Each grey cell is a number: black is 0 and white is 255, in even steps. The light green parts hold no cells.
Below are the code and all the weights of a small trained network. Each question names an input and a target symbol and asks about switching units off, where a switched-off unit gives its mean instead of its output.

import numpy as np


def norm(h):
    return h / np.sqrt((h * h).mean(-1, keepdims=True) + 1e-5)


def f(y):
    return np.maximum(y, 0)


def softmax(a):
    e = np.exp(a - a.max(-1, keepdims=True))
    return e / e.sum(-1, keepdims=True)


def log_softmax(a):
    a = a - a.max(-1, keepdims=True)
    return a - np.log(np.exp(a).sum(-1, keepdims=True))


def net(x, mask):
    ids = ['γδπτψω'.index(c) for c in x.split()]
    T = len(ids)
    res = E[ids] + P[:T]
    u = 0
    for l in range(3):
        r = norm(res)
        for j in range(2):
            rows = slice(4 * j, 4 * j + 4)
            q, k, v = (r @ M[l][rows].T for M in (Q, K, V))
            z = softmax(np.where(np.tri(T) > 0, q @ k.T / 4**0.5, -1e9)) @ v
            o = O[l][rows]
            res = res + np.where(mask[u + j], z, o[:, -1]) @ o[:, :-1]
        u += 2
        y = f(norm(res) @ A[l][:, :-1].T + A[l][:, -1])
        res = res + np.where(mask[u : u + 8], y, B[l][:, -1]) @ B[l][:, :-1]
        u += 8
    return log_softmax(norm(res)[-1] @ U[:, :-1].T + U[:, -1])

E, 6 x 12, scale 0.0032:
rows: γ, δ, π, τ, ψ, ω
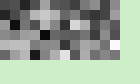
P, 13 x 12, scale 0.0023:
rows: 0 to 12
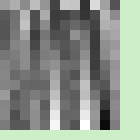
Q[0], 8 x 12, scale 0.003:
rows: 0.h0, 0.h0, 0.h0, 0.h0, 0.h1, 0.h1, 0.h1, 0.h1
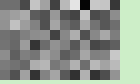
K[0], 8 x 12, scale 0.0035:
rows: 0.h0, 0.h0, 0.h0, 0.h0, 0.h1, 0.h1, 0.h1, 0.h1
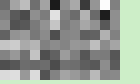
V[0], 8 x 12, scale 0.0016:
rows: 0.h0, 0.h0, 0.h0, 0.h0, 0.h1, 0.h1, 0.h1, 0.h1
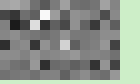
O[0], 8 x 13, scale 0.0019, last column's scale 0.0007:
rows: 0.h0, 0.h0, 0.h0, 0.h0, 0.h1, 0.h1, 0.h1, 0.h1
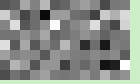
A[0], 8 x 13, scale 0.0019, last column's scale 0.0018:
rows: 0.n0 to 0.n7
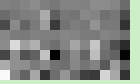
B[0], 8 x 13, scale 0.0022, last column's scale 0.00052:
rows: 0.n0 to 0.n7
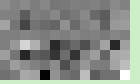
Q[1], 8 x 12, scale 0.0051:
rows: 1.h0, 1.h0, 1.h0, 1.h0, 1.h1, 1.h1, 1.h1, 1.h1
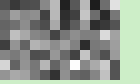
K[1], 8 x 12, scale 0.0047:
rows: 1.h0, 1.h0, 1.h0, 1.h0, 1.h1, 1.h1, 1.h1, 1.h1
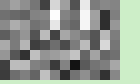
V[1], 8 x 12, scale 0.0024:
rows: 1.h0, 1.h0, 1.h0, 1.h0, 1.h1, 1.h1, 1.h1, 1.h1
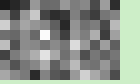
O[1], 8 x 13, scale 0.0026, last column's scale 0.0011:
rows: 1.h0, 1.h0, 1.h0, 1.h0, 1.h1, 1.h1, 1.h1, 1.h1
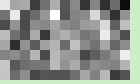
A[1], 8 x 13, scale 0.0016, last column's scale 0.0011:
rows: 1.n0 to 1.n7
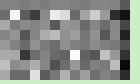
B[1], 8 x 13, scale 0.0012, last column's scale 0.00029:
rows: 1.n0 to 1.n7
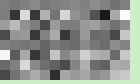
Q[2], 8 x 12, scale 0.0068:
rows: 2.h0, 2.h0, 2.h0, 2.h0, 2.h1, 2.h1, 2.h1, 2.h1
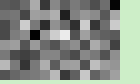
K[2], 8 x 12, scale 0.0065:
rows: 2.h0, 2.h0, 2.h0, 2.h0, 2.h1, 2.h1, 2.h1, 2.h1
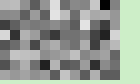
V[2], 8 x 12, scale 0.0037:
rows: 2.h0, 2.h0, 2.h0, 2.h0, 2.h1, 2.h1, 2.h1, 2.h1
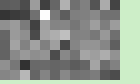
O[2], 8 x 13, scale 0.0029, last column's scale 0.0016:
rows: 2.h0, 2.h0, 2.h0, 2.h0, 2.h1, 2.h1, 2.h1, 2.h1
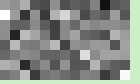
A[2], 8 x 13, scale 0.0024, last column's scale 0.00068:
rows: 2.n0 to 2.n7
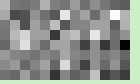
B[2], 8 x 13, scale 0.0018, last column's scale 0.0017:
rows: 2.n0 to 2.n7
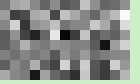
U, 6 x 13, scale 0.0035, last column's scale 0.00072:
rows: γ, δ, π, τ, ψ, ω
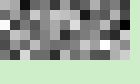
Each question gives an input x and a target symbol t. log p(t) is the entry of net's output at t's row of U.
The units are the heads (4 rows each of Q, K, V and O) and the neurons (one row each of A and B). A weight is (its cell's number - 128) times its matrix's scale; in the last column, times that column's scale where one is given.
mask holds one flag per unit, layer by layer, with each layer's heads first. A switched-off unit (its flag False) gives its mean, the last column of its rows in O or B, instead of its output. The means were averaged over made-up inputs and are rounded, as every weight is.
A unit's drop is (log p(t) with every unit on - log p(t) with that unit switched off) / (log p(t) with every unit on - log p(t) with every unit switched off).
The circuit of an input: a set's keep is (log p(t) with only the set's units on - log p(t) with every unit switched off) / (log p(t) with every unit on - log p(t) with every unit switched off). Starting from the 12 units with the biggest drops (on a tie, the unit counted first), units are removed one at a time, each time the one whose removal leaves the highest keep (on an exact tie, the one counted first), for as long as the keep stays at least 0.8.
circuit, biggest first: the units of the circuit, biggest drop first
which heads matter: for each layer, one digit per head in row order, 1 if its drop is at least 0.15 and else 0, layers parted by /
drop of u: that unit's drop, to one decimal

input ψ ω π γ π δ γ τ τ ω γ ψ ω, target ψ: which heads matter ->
00 / 10 / 01
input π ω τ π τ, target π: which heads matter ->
00 / 01 / 00
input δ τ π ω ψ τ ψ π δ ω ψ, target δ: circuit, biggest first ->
[1.h1 2.h0 1.h0]
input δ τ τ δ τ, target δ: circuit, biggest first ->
[1.h1]
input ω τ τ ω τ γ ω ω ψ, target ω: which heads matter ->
00 / 00 / 01
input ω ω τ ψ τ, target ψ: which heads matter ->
10 / 10 / 10
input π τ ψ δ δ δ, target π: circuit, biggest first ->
[1.h1 0.h0]
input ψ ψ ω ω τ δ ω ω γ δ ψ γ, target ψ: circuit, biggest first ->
[2.h1 1.h0]
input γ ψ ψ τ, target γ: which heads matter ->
00 / 00 / 01
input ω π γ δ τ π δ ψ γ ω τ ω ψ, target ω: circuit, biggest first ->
[2.h1 1.h0]
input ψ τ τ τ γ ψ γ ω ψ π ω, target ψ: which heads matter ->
00 / 10 / 11
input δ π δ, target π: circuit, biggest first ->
[1.h1 1.h0]
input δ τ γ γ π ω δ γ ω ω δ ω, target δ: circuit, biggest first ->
[1.h1 2.h0]
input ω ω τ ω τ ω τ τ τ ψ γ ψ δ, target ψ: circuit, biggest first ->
[1.h0]
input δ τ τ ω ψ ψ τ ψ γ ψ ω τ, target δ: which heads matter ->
00 / 01 / 01
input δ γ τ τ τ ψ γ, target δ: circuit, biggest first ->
[1.h1 2.h1]
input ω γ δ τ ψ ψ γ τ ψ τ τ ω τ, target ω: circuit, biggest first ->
[1.h0 2.h1]
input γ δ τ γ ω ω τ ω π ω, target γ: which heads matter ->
00 / 10 / 01
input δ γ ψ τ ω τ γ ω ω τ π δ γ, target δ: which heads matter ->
10 / 01 / 01
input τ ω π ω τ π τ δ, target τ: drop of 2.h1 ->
0.2
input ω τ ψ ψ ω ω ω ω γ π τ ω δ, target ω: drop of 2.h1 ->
0.2
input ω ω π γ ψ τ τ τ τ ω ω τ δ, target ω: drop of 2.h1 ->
0.4
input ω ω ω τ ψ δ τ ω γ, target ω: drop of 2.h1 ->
0.3
